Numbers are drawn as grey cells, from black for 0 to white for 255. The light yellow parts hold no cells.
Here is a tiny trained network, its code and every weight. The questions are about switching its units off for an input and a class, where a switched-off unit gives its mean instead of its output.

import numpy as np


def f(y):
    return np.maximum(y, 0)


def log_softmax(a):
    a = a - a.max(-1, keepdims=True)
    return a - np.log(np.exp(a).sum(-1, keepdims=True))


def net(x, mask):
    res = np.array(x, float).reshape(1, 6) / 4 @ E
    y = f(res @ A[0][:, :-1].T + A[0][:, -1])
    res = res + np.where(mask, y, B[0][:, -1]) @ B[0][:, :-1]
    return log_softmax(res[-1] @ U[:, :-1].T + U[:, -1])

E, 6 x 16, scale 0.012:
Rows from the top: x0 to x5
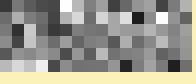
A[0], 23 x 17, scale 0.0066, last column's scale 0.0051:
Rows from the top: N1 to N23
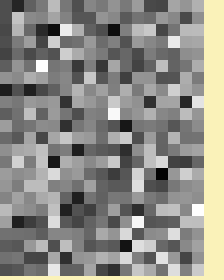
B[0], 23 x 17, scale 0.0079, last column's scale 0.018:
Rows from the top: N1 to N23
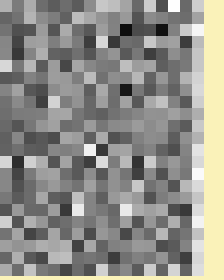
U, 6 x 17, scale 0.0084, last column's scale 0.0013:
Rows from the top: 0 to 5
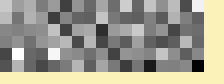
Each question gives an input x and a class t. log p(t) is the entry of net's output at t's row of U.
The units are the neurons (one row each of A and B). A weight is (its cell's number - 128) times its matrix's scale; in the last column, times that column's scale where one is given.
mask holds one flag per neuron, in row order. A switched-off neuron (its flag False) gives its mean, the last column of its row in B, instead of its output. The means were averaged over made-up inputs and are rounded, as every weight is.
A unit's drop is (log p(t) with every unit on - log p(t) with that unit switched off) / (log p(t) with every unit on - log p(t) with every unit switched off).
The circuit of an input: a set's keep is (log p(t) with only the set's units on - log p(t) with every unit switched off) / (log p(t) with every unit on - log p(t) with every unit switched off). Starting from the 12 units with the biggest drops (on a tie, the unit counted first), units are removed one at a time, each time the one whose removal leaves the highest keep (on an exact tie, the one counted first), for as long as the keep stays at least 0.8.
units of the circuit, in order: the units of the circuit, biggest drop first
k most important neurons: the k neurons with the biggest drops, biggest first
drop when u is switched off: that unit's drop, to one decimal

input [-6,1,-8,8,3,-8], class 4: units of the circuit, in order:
[N22]
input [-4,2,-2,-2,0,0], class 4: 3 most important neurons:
[N19, N23, N1]
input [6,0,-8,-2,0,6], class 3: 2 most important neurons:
[N23, N19]
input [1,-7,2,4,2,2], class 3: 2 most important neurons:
[N18, N21]
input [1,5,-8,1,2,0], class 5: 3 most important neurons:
[N19, N23, N1]
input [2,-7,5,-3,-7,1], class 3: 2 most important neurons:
[N14, N7]
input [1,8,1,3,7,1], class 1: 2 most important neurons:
[N14, N18]
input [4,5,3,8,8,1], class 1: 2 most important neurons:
[N14, N18]
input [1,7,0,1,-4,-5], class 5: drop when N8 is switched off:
0.1
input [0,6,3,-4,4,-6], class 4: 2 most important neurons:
[N22, N3]
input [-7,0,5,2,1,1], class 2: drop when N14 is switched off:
0.2
